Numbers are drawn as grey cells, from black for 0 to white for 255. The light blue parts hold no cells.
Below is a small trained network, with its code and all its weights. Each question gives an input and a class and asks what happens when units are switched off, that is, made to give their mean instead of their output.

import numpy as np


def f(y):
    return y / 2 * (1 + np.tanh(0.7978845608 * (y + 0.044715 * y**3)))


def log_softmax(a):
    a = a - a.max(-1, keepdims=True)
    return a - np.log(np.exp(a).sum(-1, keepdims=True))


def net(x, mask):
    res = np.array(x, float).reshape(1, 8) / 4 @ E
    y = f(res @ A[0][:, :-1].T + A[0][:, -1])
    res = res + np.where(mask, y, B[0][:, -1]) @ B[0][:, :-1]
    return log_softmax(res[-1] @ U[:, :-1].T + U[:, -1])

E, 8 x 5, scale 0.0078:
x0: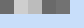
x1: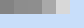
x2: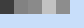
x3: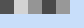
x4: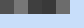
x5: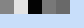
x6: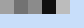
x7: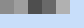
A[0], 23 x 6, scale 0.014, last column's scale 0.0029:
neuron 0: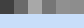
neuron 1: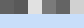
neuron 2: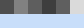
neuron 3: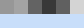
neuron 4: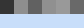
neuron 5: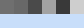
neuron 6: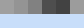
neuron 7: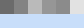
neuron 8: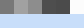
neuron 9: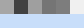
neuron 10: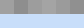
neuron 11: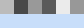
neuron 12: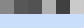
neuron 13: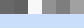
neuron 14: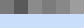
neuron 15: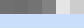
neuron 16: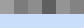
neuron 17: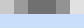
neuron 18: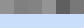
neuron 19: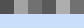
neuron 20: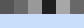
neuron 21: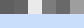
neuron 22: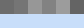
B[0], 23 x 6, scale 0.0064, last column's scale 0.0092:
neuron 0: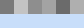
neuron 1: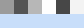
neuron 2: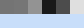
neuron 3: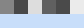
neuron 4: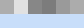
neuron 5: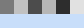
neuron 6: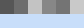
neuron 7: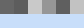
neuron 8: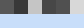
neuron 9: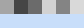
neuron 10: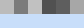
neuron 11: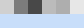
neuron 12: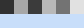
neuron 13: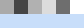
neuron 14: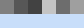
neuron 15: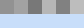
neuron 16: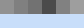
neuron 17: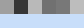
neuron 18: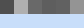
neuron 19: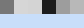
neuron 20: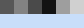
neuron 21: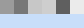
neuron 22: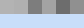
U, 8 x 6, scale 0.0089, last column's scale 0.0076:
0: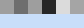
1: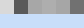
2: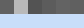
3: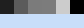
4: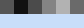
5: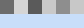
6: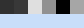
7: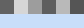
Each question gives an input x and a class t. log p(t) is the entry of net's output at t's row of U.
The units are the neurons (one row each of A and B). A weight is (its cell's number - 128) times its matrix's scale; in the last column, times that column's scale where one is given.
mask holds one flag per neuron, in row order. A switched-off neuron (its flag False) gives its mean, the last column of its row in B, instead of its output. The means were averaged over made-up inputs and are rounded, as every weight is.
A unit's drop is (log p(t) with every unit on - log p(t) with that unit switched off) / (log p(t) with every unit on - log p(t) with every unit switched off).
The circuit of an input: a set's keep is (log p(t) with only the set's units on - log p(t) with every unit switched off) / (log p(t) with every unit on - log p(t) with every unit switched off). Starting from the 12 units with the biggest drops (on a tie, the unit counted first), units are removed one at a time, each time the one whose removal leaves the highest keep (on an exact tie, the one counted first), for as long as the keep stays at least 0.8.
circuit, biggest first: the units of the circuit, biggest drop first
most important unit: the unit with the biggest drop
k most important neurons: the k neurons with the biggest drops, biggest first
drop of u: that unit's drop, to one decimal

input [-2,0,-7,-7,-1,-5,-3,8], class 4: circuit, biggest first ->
[neuron 21; neuron 1; neuron 3]
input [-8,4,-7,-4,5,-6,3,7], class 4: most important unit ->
neuron 20
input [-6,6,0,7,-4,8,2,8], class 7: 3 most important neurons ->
[neuron 19; neuron 15; neuron 4]
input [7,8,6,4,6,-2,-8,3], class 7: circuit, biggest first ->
[neuron 19; neuron 4]
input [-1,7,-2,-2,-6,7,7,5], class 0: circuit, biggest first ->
[neuron 1; neuron 5]
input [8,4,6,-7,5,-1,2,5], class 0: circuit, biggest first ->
[neuron 5; neuron 1; neuron 21]
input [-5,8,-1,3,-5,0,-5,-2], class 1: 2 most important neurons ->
[neuron 10; neuron 5]
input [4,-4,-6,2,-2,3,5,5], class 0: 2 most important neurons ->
[neuron 1; neuron 20]
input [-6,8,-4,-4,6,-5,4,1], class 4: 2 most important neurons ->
[neuron 20; neuron 21]
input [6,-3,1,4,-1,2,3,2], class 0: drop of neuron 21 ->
0.2
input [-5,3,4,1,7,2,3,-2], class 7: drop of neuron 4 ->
0.1
